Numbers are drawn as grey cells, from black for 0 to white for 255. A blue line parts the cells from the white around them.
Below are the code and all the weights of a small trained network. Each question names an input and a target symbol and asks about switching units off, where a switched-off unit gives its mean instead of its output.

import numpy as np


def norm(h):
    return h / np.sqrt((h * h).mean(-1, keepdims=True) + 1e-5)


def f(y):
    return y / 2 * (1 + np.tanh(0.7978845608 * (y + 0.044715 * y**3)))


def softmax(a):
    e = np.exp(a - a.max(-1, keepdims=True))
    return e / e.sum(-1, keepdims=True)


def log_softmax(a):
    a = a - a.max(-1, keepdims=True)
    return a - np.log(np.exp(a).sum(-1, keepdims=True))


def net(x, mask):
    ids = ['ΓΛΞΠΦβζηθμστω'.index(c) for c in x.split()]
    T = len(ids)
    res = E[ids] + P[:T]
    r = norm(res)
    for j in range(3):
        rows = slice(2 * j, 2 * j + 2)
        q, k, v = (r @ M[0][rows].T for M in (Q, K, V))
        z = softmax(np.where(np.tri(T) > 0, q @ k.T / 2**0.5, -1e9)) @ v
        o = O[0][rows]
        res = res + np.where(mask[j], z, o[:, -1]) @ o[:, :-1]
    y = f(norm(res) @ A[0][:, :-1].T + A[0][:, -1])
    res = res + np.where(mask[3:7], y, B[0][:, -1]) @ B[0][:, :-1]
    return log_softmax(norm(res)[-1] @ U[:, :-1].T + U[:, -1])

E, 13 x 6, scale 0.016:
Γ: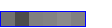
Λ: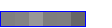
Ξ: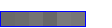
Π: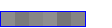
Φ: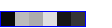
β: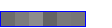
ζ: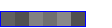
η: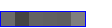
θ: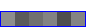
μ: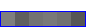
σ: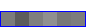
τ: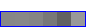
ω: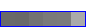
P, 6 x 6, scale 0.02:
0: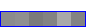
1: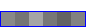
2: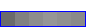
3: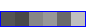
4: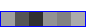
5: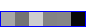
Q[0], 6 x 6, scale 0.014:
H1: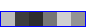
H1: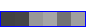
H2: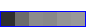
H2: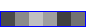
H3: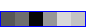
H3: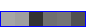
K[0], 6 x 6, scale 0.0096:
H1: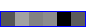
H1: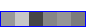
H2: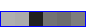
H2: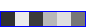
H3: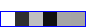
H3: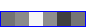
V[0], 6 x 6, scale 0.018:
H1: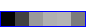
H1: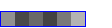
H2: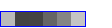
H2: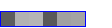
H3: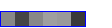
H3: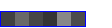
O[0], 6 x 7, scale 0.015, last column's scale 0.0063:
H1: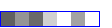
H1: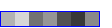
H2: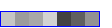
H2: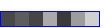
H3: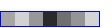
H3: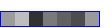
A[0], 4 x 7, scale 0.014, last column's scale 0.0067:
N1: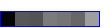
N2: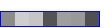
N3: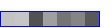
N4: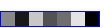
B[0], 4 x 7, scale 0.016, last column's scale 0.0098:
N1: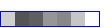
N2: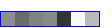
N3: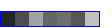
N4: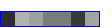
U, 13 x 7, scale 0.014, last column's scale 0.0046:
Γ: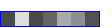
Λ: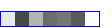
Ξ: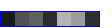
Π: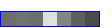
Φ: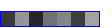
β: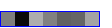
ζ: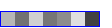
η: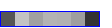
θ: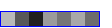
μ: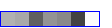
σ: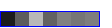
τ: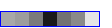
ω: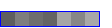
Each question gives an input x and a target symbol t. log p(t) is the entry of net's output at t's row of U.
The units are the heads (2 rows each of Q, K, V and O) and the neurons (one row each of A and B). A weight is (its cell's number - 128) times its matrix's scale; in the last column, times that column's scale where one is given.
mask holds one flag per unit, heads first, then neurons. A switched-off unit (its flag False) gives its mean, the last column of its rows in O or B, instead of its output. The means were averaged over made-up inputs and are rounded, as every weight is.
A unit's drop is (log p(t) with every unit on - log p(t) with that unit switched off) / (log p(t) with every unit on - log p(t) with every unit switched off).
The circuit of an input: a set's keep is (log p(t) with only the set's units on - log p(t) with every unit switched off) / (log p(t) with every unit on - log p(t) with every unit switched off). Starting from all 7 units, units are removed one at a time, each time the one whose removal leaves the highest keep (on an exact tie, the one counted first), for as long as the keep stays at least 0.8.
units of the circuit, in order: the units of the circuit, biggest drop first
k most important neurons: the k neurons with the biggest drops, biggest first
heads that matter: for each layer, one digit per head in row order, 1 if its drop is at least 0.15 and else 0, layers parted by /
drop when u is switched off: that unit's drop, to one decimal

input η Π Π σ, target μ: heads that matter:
011
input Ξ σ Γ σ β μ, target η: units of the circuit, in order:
[H1]
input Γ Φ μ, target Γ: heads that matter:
101
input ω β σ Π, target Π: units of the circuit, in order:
[H1 H3]
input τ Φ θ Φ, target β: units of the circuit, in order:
[H1 H3]
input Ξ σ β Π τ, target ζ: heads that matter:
011
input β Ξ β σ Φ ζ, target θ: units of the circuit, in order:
[H2 N1]
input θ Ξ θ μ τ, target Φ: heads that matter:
000
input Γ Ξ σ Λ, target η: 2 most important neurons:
[N1 N3]
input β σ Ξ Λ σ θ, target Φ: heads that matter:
001
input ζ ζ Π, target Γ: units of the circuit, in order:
[H3 H1]
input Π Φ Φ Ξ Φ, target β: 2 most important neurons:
[N1 N4]
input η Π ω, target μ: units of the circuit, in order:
[H2 H3]
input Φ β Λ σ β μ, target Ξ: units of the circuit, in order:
[H2]
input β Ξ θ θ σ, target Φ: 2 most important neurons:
[N3 N1]
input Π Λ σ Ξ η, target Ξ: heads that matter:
011
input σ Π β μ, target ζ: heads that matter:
011
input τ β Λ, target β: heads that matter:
101
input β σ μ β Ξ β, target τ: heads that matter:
001
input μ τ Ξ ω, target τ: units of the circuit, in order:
[H3]
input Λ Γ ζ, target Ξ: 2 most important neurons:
[N4 N2]
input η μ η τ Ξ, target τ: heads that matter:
010
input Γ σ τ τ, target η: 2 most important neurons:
[N1 N3]
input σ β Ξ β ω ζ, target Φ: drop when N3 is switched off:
0.1
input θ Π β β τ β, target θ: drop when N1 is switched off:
0.4
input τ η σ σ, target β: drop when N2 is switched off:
0.0
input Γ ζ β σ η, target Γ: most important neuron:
[N1]
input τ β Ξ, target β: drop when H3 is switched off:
0.4
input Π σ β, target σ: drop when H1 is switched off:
0.1
